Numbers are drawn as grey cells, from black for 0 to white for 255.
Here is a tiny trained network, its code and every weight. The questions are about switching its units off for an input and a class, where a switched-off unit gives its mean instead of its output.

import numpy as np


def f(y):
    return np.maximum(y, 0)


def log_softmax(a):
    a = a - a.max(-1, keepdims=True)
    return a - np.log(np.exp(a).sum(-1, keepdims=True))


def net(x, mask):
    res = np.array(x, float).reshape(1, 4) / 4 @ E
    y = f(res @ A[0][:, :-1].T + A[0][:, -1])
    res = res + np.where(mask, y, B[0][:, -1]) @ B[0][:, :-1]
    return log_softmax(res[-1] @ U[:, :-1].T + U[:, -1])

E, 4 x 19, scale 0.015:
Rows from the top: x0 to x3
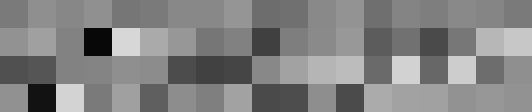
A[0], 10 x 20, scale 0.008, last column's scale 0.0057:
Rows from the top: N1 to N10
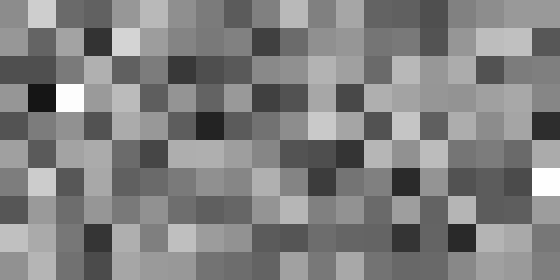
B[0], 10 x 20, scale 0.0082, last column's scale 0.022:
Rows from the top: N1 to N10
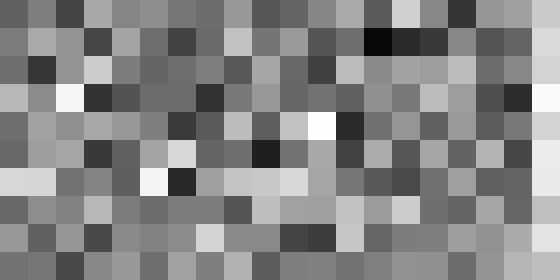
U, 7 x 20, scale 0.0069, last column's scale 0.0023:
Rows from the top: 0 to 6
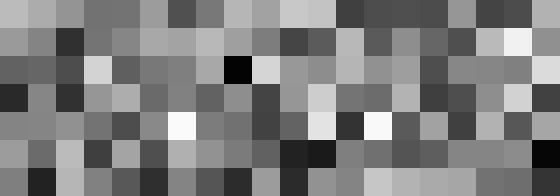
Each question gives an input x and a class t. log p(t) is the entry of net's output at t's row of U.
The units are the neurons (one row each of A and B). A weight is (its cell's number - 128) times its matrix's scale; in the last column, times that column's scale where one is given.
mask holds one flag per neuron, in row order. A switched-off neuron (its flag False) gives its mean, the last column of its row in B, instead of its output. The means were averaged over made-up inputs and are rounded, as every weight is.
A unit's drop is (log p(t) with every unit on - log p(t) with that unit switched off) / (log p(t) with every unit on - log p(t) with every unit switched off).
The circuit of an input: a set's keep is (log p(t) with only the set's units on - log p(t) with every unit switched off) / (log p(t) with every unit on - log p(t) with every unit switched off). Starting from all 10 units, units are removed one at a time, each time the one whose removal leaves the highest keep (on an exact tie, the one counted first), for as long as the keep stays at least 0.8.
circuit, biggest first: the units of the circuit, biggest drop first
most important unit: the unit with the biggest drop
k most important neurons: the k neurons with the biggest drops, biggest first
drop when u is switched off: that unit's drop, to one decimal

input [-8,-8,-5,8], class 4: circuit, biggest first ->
N6
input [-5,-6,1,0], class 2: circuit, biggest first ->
N4; N2
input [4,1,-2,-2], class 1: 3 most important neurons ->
N4; N5; N2
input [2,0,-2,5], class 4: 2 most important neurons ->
N6; N3
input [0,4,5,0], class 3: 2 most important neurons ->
N7; N4
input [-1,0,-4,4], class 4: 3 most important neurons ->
N6; N2; N3
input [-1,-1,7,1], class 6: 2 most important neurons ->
N7; N3
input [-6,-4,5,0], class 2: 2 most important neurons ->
N4; N6
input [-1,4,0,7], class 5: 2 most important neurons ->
N7; N9
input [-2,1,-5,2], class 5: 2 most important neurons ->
N9; N5
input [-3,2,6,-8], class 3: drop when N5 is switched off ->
0.1
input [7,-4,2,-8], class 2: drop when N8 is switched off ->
0.1
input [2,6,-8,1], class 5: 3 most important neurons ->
N2; N9; N8
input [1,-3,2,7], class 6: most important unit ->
N4
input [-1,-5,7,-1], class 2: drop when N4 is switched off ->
0.2
